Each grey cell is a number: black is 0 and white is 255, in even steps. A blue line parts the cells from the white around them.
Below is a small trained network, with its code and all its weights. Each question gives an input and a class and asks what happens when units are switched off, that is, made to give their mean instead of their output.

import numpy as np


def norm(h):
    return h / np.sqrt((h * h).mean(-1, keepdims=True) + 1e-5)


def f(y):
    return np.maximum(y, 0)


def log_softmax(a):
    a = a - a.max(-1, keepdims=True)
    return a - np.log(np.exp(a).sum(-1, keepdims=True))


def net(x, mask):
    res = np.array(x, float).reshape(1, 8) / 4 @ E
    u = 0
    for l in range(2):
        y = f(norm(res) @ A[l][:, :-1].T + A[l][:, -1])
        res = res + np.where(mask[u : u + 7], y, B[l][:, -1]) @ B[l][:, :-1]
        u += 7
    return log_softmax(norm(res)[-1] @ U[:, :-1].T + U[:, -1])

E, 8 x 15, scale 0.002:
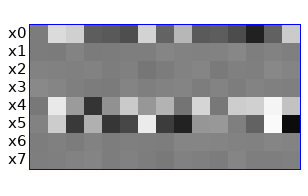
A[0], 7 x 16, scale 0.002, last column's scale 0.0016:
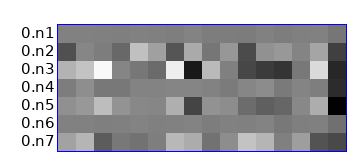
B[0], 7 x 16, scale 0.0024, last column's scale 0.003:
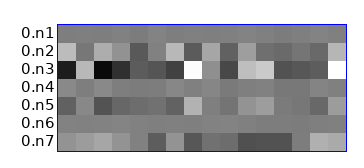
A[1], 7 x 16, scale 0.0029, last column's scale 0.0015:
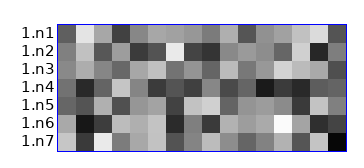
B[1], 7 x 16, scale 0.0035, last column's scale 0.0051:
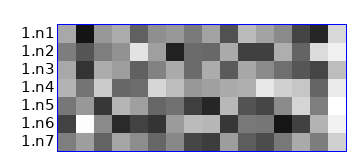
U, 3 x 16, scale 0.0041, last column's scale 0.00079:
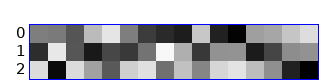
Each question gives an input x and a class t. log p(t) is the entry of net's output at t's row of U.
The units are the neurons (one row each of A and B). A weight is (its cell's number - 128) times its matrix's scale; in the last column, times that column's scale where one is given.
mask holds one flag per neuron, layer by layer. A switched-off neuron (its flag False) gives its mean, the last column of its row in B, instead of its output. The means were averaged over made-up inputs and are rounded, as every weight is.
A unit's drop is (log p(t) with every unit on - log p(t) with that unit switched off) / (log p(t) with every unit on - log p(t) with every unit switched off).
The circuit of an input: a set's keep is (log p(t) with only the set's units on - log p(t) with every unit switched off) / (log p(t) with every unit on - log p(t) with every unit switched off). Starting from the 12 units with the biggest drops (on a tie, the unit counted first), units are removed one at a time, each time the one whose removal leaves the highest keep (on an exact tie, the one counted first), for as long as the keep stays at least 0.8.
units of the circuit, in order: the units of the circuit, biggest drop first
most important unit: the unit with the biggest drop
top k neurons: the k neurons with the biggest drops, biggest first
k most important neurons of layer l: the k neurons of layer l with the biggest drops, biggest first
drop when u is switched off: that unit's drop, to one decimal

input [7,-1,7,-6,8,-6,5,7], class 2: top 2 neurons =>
(1.n1; 1.n6)
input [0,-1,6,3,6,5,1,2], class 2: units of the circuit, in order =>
(1.n1)
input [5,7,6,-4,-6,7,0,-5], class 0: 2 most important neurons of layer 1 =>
(1.n2; 1.n6)
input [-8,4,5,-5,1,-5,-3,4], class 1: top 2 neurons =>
(1.n6; 1.n2)
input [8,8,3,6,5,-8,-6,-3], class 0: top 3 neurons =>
(1.n5; 1.n6; 1.n7)
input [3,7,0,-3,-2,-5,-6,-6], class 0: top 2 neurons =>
(1.n5; 1.n6)
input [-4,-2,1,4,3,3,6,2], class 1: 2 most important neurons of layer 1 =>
(1.n6; 1.n5)
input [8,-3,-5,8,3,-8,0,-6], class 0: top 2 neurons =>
(1.n5; 1.n6)
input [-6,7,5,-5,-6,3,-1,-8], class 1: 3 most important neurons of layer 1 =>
(1.n6; 1.n1; 1.n3)
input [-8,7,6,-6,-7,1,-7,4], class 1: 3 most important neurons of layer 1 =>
(1.n6; 1.n1; 1.n3)
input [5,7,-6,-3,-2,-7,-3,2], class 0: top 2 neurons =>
(1.n5; 1.n6)
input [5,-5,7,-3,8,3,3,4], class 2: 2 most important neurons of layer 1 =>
(1.n1; 1.n6)
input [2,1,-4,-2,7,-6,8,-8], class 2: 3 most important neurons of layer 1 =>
(1.n1; 1.n3; 1.n2)
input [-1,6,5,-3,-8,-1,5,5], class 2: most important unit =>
1.n4
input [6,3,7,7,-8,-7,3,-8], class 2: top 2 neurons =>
(1.n4; 1.n6)
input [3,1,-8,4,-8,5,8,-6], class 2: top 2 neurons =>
(1.n4; 1.n5)
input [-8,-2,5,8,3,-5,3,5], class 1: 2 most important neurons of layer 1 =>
(1.n6; 1.n2)
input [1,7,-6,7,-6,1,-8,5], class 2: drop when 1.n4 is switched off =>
0.1
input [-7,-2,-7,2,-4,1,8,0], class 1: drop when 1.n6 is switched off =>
1.4
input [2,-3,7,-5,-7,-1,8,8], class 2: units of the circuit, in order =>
(1.n4)
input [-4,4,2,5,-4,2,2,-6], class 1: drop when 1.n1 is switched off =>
0.1
